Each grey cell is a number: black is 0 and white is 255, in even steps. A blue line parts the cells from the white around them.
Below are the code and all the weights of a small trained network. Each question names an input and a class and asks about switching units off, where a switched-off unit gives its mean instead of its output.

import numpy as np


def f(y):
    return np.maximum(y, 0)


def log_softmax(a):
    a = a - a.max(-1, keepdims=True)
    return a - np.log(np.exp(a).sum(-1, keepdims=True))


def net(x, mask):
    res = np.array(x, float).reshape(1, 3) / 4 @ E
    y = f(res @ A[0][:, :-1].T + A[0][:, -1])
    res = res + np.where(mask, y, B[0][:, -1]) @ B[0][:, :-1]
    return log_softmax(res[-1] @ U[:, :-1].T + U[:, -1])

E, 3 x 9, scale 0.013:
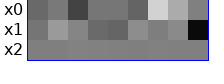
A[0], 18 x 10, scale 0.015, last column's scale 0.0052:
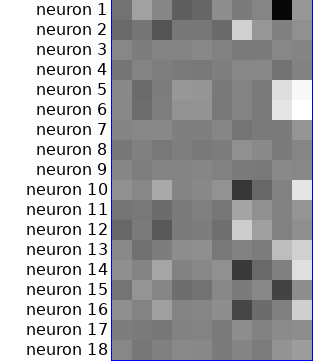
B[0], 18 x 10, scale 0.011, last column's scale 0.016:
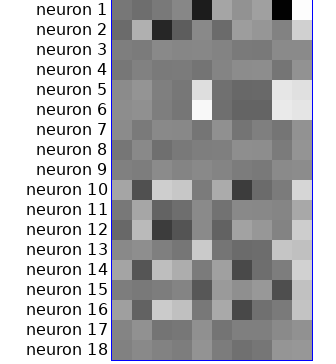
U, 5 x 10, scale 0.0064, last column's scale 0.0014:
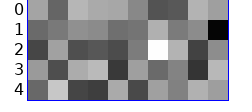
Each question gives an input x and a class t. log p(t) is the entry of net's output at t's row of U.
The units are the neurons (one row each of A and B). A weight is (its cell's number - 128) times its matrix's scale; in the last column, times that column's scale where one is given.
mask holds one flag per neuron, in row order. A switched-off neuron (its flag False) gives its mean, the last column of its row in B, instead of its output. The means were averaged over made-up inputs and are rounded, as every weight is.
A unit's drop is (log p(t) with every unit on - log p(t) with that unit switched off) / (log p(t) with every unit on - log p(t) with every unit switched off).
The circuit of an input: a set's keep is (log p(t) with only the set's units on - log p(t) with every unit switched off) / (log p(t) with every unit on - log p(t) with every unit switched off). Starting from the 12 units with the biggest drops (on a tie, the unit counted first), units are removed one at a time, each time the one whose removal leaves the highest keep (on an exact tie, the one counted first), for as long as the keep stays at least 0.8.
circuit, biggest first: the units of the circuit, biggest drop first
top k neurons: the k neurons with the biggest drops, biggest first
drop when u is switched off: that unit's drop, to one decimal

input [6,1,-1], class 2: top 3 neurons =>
neuron 6; neuron 5; neuron 13
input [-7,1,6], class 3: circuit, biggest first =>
neuron 6
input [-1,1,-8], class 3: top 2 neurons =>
neuron 6; neuron 5
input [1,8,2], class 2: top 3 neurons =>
neuron 10; neuron 14; neuron 16
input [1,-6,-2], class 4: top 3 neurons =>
neuron 10; neuron 14; neuron 16
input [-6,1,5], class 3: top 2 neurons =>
neuron 6; neuron 5
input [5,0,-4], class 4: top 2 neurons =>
neuron 1; neuron 15
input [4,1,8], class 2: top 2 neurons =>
neuron 6; neuron 5
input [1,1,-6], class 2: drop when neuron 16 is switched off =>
0.1
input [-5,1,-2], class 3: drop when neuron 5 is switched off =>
0.2
